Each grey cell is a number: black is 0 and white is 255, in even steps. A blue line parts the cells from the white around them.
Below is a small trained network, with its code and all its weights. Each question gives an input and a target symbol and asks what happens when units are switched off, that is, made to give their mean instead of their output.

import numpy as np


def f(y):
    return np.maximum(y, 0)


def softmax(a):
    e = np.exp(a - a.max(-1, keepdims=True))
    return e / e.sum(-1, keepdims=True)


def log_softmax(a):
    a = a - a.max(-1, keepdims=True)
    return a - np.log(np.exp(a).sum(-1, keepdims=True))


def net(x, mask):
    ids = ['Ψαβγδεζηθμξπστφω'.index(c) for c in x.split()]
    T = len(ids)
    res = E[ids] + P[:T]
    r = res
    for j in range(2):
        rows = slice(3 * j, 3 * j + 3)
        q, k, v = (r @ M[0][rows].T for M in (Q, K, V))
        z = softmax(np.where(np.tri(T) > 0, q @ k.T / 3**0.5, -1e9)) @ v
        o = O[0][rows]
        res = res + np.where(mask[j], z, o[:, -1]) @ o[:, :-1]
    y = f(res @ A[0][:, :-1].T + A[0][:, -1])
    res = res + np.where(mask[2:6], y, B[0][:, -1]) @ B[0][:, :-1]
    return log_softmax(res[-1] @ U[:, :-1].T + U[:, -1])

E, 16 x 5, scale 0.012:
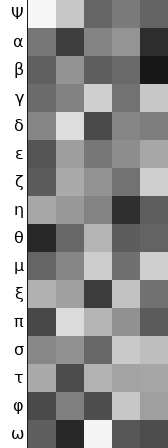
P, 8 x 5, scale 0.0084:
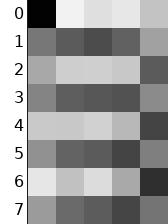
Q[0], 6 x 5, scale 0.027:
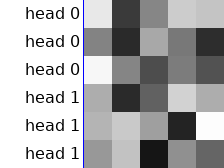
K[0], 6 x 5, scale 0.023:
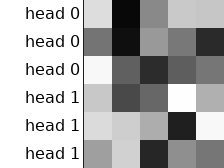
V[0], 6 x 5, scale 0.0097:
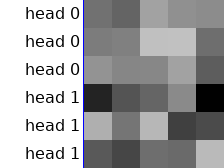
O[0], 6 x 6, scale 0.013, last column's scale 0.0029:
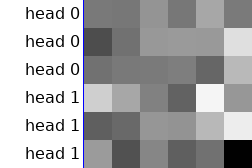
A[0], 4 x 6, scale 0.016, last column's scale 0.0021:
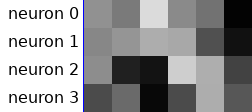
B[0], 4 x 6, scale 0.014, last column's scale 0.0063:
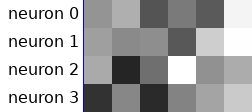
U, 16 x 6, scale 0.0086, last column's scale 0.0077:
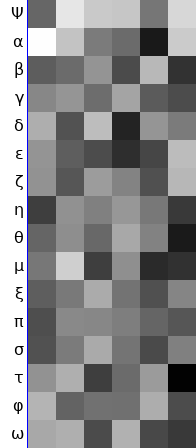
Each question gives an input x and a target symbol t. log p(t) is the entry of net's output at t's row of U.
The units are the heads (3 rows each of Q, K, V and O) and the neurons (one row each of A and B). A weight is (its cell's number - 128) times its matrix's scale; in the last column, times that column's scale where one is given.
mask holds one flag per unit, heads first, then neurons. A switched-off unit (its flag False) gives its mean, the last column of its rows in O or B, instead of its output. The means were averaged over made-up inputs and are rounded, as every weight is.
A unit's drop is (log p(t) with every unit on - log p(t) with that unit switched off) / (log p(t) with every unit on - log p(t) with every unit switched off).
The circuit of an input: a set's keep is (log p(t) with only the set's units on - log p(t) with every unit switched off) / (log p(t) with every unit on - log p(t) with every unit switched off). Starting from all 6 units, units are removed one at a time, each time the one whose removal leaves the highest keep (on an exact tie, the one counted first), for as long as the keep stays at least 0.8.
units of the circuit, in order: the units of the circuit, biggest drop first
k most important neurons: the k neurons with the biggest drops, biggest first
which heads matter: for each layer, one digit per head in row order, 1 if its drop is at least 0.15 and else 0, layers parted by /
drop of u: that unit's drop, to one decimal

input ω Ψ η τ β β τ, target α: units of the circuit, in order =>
[neuron 0]
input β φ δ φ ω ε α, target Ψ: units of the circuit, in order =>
[head 1; head 0]
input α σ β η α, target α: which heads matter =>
01
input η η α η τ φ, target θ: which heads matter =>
00
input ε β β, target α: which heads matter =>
11
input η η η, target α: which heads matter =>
10
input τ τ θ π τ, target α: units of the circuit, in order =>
[neuron 0; neuron 3]
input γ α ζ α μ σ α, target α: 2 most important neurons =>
[neuron 0; neuron 3]
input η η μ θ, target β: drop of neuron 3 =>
0.4
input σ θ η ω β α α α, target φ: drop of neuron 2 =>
0.3
